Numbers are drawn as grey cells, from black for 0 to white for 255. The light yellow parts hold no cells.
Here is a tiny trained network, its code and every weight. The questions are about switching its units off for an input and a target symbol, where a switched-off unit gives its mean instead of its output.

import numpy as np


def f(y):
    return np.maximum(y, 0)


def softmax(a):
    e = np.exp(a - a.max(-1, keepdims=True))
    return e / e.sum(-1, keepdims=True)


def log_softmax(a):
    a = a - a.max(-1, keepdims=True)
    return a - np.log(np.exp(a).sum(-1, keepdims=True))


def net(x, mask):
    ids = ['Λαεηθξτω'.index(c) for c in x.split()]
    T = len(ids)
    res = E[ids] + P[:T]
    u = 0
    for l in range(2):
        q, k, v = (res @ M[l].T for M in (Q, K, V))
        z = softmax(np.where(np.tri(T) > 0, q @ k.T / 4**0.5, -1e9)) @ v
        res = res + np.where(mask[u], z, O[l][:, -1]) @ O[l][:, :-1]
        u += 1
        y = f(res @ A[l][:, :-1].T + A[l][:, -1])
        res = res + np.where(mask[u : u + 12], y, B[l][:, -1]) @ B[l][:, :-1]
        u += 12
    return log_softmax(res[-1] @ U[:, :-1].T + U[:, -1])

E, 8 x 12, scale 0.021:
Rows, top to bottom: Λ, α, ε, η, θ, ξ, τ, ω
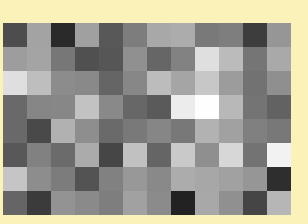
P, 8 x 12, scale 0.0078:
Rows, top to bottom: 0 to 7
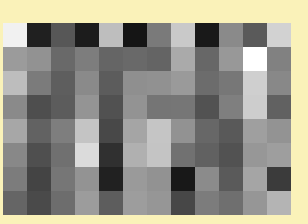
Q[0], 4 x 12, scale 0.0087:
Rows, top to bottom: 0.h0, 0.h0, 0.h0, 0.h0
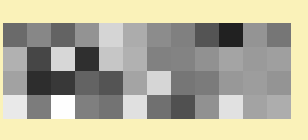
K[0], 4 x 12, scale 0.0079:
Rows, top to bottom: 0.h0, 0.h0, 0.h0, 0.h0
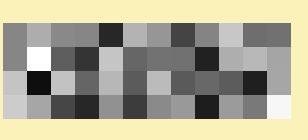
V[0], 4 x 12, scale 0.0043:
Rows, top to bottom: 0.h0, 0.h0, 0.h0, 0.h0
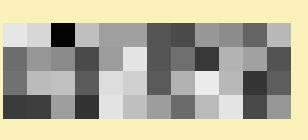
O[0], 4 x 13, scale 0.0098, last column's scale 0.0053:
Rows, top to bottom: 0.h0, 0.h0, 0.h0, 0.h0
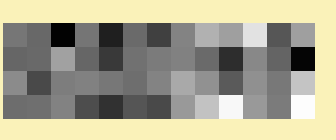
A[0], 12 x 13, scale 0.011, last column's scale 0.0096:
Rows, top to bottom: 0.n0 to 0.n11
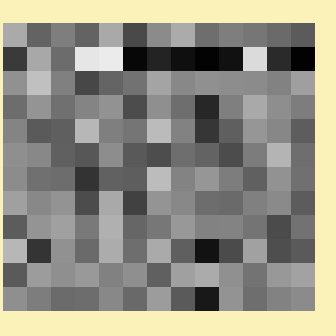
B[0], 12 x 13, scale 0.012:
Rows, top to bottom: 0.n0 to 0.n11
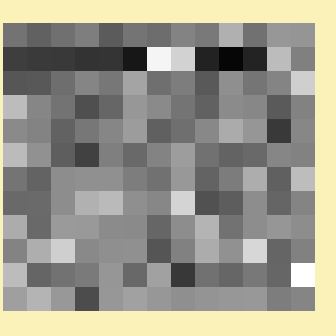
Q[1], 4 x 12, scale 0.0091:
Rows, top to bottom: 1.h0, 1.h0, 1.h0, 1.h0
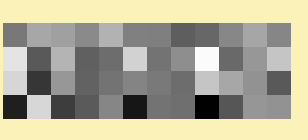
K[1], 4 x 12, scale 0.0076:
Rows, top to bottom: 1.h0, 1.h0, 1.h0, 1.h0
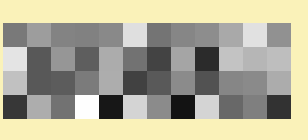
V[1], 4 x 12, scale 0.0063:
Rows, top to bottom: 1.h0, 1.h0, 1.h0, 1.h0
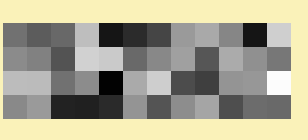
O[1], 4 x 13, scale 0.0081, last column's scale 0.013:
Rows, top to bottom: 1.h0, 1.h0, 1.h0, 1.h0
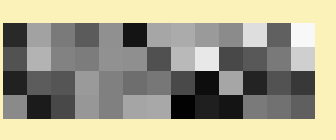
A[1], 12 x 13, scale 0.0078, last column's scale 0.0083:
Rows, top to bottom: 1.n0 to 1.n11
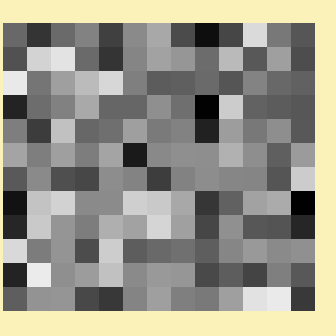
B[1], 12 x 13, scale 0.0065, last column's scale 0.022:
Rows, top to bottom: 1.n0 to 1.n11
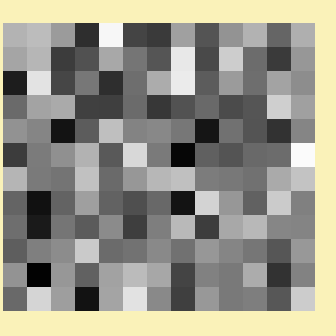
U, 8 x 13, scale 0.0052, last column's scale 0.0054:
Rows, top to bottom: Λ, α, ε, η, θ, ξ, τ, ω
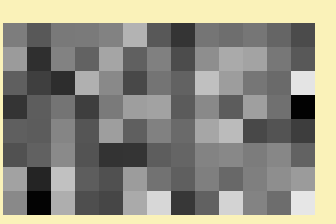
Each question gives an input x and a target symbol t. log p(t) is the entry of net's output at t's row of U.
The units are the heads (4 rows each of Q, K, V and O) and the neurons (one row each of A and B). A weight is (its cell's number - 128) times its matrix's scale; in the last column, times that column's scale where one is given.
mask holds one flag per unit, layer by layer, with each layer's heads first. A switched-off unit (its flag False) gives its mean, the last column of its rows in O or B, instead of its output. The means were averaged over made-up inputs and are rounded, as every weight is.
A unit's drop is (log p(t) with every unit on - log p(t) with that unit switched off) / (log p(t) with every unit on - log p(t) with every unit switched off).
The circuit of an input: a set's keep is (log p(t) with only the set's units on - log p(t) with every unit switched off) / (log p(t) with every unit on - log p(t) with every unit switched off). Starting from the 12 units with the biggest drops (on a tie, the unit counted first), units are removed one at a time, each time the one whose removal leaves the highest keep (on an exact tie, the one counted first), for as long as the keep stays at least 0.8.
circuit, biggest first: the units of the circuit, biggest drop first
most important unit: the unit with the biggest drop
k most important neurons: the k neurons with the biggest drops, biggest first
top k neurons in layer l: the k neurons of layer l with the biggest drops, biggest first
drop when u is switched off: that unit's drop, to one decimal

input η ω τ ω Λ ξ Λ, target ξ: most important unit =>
1.h0
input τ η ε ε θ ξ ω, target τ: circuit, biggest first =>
[1.h0; 0.h0; 0.n7]
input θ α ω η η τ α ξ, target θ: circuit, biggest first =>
[0.h0; 1.h0; 1.n1]
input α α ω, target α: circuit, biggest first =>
[1.h0; 1.n0; 0.h0]
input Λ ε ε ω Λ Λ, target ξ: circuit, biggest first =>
[1.h0; 1.n3; 0.h0]
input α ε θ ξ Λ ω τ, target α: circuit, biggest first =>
[1.h0; 1.n0; 0.h0]
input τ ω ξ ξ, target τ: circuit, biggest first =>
[1.h0; 0.n7]
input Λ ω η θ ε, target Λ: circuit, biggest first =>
[1.h0; 0.h0; 0.n11]
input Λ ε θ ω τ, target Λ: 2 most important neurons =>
[0.n11; 0.n3]
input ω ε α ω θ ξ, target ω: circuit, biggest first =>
[0.n10; 1.h0; 0.h0]
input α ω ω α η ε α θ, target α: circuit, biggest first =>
[1.h0; 1.n0; 0.h0]
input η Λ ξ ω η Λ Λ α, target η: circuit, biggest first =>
[1.h0; 1.n11; 0.n0]
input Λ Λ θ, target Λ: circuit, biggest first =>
[0.h0; 1.h0; 0.n11]
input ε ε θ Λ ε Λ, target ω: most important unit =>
0.h0
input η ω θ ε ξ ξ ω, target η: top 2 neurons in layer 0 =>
[0.n0; 0.n8]
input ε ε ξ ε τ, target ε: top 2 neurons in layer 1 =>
[1.n11; 1.n5]
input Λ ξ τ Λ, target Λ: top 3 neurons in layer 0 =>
[0.n4; 0.n3; 0.n11]
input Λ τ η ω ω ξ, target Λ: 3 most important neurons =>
[0.n11; 0.n3; 0.n5]
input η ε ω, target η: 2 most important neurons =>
[1.n11; 0.n0]
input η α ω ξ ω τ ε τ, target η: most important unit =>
1.h0
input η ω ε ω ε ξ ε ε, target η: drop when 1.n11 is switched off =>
0.3
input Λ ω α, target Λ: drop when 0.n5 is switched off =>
0.1
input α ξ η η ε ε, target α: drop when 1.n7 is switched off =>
0.0
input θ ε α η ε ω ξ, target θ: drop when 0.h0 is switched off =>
0.9
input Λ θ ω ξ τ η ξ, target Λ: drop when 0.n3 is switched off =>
0.2
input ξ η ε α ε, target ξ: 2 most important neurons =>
[1.n3; 0.n2]
